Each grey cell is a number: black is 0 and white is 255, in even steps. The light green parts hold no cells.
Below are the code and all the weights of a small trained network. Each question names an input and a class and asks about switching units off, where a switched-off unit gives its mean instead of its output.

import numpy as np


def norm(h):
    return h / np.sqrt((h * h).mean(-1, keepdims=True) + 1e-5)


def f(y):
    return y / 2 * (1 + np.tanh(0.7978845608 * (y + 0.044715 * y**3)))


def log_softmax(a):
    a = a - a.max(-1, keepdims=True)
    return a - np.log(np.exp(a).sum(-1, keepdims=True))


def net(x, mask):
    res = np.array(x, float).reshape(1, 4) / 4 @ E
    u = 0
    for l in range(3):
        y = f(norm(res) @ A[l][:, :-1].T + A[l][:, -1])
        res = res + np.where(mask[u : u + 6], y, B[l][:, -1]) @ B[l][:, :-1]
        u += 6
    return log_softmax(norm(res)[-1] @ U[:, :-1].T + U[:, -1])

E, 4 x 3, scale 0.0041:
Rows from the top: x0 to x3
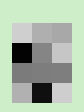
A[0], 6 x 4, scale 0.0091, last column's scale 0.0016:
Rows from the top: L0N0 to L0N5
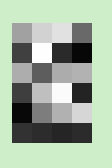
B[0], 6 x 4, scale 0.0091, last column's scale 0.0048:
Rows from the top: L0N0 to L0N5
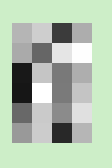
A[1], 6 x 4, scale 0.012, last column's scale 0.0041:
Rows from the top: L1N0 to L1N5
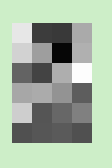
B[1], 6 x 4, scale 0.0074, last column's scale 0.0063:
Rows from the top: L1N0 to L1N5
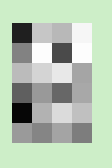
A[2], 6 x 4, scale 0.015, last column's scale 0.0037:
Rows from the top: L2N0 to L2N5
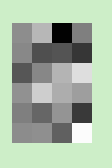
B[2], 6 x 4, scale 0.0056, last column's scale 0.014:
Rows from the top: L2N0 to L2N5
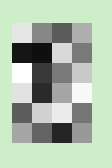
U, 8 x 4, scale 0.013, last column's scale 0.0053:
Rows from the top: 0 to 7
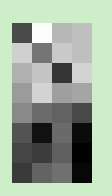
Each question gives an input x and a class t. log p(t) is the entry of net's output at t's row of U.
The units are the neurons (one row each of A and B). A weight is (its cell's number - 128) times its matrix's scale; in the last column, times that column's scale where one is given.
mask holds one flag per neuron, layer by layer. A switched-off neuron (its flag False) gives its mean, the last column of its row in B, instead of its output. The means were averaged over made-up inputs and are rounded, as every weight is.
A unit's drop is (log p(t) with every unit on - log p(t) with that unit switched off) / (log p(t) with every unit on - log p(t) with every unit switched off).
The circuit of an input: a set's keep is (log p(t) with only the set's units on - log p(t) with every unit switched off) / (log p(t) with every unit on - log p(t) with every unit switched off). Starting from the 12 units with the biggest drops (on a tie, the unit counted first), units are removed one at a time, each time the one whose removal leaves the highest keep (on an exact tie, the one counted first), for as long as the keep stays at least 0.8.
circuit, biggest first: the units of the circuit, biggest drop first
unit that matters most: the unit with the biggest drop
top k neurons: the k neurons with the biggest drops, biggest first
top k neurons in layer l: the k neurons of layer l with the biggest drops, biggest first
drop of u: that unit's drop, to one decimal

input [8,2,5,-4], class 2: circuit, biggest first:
[L0N0 L1N0]
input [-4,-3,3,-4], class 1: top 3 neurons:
[L0N1 L0N0 L2N2]
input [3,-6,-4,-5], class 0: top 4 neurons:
[L0N3 L1N0 L1N4 L0N4]
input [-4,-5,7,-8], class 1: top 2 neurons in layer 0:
[L0N1 L0N0]
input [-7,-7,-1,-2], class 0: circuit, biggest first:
[L1N0 L0N3 L0N4]
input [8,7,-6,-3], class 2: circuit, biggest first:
[L0N0]
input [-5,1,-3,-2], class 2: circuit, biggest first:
[L0N5 L1N0]
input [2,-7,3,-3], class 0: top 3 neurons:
[L0N3 L1N0 L1N4]
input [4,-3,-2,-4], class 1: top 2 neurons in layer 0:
[L0N1 L0N5]
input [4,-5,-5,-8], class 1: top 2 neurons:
[L0N1 L0N5]
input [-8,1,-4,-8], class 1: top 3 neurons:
[L0N1 L0N0 L1N1]
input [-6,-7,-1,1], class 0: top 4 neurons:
[L1N0 L0N3 L0N4 L1N4]
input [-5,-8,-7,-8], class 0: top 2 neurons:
[L0N3 L1N0]
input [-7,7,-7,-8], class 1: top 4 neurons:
[L0N1 L0N2 L1N1 L1N0]
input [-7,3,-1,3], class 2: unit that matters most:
L0N5
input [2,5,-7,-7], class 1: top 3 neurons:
[L0N1 L1N1 L1N0]
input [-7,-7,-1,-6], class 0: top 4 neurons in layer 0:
[L0N3 L0N1 L0N4 L0N2]
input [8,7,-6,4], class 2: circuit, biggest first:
[L0N0 L0N1]
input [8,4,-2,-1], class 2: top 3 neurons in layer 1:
[L1N0 L1N4 L1N2]
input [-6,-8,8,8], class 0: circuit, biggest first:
[L1N0]
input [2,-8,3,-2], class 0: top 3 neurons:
[L1N0 L0N3 L1N4]
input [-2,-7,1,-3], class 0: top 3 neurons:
[L1N0 L1N4 L0N3]
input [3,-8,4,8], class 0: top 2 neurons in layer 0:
[L0N1 L0N2]
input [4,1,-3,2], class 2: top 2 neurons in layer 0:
[L0N0 L0N1]
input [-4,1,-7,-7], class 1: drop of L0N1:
0.8
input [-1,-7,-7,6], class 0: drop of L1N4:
0.5
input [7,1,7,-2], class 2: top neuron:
[L0N0]
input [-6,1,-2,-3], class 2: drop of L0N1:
-0.1
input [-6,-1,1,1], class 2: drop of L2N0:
0.1
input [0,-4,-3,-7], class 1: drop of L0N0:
0.0
